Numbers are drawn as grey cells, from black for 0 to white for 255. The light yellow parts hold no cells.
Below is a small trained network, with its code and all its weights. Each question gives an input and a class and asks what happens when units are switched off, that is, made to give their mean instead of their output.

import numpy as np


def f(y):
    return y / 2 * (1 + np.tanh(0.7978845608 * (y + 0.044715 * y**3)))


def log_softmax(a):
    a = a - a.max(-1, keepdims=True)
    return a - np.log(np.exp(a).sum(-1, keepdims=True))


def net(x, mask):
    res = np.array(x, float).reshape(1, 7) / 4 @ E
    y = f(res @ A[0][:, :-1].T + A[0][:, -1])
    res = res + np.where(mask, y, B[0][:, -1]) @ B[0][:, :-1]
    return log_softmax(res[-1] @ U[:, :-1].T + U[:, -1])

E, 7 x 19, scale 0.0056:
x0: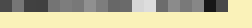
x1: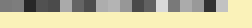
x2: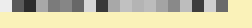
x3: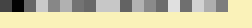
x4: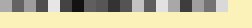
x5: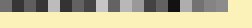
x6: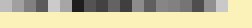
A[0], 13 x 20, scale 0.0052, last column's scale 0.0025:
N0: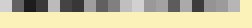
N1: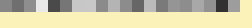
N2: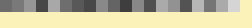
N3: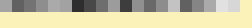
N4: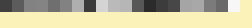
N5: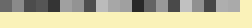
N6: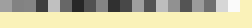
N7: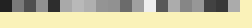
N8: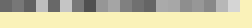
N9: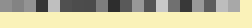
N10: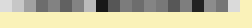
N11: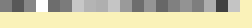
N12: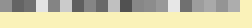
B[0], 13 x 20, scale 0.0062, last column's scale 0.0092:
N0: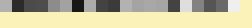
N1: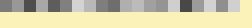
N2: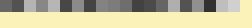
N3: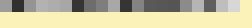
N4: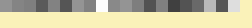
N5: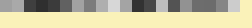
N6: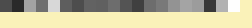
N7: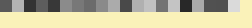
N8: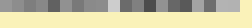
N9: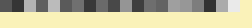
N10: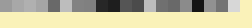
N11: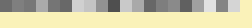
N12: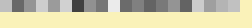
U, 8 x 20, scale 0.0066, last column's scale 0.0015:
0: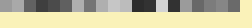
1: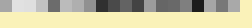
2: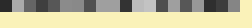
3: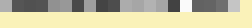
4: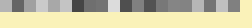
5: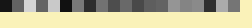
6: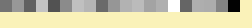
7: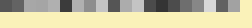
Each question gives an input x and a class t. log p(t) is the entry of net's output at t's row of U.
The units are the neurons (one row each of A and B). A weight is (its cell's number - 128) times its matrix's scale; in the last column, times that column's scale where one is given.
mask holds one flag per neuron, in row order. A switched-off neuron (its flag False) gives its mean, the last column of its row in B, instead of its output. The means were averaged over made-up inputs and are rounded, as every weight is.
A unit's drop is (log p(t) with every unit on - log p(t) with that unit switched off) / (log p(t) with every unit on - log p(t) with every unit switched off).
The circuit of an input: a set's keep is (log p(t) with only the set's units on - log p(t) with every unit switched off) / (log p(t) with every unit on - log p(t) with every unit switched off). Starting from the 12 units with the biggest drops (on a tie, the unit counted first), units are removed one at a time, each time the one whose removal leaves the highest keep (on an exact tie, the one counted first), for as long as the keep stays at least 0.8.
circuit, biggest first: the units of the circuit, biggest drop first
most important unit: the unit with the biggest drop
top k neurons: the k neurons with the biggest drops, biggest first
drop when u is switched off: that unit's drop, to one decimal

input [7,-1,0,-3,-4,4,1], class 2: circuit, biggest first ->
[N7; N6]
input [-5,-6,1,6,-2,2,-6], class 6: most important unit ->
N1
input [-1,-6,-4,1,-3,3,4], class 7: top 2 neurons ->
[N6; N9]
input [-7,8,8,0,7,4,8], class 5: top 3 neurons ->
[N6; N9; N2]
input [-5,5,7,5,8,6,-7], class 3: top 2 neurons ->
[N0; N7]
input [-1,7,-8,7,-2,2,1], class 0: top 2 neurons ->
[N5; N4]
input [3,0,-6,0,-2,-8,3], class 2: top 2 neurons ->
[N7; N11]
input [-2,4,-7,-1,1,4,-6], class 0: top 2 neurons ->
[N5; N4]
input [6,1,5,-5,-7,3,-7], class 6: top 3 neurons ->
[N1; N11; N7]
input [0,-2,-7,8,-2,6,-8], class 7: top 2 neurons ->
[N4; N11]
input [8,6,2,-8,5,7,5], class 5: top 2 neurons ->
[N9; N6]
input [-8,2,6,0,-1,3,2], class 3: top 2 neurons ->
[N0; N2]
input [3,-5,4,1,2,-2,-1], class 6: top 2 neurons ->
[N6; N9]
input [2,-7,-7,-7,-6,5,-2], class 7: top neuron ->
[N4]
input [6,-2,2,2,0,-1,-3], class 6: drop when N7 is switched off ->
-0.1
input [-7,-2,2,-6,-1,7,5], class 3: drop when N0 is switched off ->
0.7
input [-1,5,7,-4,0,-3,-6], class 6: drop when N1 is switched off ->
0.3
